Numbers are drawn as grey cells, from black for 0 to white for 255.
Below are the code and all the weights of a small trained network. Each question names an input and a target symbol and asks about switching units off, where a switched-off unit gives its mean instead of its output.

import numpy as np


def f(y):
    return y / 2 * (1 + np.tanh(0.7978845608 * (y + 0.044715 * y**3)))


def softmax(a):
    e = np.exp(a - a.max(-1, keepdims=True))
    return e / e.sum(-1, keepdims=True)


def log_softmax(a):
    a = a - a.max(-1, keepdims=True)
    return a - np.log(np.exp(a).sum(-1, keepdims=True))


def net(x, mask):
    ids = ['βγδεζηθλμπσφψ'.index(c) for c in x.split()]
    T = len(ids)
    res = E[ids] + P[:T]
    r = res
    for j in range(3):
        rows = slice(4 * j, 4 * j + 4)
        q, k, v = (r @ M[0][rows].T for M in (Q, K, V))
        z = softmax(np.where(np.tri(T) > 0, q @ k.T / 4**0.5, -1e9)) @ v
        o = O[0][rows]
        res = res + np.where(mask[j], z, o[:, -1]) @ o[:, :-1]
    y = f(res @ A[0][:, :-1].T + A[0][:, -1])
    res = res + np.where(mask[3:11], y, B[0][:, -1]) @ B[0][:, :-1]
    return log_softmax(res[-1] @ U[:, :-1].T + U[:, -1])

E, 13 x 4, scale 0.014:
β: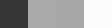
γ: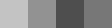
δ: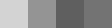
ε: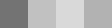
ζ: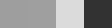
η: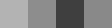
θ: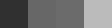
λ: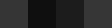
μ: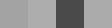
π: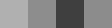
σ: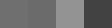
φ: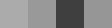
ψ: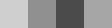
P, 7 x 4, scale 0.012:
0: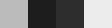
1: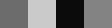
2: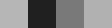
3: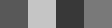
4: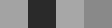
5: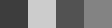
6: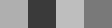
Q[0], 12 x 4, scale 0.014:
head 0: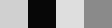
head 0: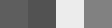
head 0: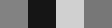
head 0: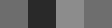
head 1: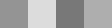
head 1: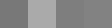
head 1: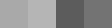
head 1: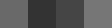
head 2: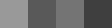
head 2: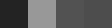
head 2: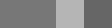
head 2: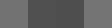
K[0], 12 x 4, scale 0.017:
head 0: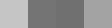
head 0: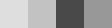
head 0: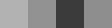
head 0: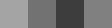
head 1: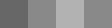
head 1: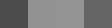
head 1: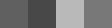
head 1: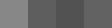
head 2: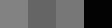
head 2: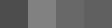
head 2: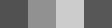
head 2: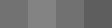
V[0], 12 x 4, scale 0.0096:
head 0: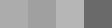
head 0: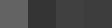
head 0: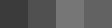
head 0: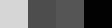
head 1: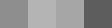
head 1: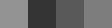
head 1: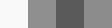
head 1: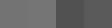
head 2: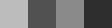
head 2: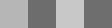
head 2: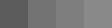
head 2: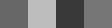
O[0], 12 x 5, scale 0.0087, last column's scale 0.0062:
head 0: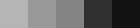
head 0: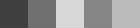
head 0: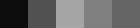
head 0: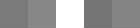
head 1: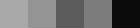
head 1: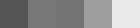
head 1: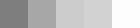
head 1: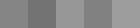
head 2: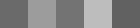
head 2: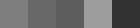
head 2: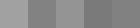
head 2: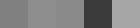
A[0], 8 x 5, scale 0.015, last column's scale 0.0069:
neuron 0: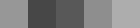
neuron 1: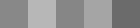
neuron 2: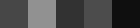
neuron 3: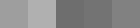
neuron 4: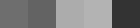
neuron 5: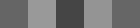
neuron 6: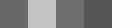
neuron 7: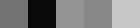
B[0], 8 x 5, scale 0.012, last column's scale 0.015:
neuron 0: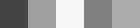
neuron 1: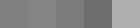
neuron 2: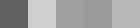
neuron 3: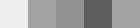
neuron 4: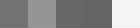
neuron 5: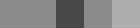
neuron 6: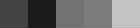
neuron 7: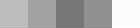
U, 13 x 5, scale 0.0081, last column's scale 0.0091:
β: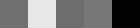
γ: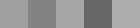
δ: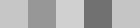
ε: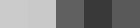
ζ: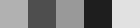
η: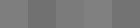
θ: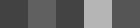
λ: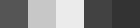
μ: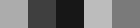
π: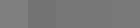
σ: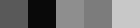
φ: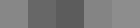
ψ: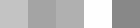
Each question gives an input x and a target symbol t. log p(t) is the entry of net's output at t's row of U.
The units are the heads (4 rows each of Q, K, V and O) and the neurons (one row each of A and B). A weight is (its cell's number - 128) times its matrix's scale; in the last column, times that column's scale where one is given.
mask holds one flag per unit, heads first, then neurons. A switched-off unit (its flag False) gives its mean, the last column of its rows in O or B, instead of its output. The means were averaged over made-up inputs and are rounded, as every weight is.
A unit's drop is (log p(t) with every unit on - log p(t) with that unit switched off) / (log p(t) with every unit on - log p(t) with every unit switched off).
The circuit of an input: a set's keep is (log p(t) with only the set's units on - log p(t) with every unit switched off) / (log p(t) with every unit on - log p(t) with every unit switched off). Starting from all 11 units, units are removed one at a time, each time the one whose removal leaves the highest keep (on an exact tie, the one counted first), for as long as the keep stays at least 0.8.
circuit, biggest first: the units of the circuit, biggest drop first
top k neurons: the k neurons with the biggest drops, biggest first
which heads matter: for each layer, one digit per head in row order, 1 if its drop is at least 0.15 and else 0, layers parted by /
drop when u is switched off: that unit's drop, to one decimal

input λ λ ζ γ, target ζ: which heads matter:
100
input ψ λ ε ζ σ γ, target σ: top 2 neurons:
(neuron 6; neuron 7)
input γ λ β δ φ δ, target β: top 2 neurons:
(neuron 2; neuron 0)
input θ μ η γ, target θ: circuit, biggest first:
(head 0; neuron 7)
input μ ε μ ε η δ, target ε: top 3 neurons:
(neuron 3; neuron 5; neuron 2)
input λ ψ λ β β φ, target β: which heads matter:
110
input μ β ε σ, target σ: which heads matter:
000
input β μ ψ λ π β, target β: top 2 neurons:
(neuron 2; neuron 5)
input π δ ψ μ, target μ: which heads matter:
100
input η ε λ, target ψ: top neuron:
(neuron 7)
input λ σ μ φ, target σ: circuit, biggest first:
(head 0; neuron 7; neuron 6; neuron 2)
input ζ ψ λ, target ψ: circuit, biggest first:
(neuron 7; head 2)
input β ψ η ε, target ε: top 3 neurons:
(neuron 3; neuron 2; neuron 5)
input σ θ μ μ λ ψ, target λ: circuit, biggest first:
(head 0)
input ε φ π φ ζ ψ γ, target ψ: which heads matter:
001
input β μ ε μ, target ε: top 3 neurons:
(neuron 3; neuron 2; neuron 5)
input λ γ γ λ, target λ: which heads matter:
101
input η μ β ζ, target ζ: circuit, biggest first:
(head 0; neuron 6; head 1)
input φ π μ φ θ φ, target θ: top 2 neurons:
(neuron 6; neuron 2)
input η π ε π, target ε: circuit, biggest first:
(head 0)
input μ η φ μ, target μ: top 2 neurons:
(neuron 6; neuron 0)
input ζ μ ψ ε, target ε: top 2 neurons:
(neuron 3; neuron 2)
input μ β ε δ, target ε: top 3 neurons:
(neuron 3; neuron 2; neuron 5)
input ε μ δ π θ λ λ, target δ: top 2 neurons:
(neuron 6; neuron 7)
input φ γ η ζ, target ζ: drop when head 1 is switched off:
0.2
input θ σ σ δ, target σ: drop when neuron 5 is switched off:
0.0
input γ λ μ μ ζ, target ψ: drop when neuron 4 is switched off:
-0.1
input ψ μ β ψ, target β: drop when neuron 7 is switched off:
0.1
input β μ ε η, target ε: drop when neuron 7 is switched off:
-0.1
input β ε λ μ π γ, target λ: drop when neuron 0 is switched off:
-0.1
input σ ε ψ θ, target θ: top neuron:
(neuron 6)
